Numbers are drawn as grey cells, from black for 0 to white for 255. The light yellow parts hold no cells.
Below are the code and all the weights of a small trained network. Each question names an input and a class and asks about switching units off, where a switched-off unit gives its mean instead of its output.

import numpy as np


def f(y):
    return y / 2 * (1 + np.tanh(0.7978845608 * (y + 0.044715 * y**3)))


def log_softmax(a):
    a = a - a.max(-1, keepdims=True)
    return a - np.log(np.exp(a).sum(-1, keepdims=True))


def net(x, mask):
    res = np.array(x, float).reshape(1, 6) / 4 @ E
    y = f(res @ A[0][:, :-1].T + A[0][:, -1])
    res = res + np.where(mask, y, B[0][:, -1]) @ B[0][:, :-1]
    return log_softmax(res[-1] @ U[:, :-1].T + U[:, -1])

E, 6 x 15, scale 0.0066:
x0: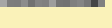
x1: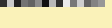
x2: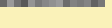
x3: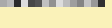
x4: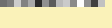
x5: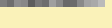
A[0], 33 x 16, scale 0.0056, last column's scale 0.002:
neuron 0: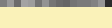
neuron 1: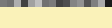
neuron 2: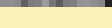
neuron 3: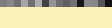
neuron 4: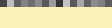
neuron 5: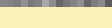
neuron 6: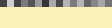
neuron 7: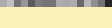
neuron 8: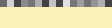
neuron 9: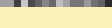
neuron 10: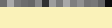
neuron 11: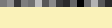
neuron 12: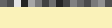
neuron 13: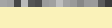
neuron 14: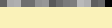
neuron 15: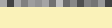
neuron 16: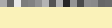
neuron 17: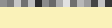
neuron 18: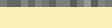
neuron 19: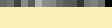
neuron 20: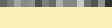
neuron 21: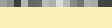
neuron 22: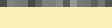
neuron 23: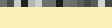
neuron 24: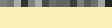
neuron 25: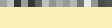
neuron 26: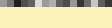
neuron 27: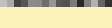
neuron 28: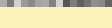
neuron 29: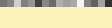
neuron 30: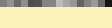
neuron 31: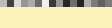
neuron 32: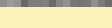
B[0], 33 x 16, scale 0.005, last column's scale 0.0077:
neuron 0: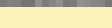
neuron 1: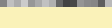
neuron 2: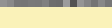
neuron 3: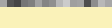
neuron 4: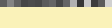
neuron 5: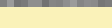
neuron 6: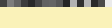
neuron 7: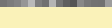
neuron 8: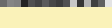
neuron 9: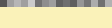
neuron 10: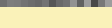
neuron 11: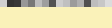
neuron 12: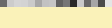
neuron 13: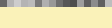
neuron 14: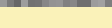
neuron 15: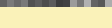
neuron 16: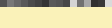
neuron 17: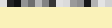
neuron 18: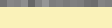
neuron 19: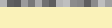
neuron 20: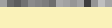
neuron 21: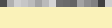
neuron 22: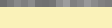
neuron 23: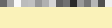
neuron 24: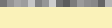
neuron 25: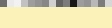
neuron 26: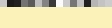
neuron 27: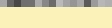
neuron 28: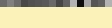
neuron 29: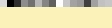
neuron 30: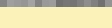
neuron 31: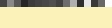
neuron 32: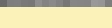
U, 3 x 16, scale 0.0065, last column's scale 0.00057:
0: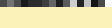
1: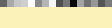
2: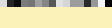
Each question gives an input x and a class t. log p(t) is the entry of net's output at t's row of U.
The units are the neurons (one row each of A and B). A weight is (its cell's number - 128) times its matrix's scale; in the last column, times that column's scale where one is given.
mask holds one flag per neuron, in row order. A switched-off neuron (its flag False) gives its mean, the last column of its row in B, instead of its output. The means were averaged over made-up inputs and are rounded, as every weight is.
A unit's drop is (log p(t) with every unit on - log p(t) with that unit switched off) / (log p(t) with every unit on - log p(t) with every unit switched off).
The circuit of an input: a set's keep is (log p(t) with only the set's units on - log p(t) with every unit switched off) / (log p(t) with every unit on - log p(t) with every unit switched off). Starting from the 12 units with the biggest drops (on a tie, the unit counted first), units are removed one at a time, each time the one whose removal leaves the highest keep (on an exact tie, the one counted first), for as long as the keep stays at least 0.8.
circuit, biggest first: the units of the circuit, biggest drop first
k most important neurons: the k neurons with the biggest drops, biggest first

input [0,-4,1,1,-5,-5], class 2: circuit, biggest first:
[neuron 26]
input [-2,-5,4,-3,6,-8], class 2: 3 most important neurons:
[neuron 17; neuron 29; neuron 6]
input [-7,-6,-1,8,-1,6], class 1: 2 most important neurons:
[neuron 25; neuron 21]
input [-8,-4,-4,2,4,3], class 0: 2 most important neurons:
[neuron 31; neuron 26]
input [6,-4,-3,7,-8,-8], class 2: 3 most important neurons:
[neuron 26; neuron 11; neuron 27]
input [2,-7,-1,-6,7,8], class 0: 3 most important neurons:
[neuron 31; neuron 16; neuron 28]
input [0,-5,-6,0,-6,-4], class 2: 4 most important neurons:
[neuron 26; neuron 11; neuron 6; neuron 8]
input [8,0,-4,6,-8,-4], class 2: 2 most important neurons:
[neuron 26; neuron 11]
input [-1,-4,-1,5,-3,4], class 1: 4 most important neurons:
[neuron 25; neuron 21; neuron 6; neuron 8]
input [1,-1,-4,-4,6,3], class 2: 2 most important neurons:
[neuron 17; neuron 29]
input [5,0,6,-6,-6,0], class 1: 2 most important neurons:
[neuron 23; neuron 12]
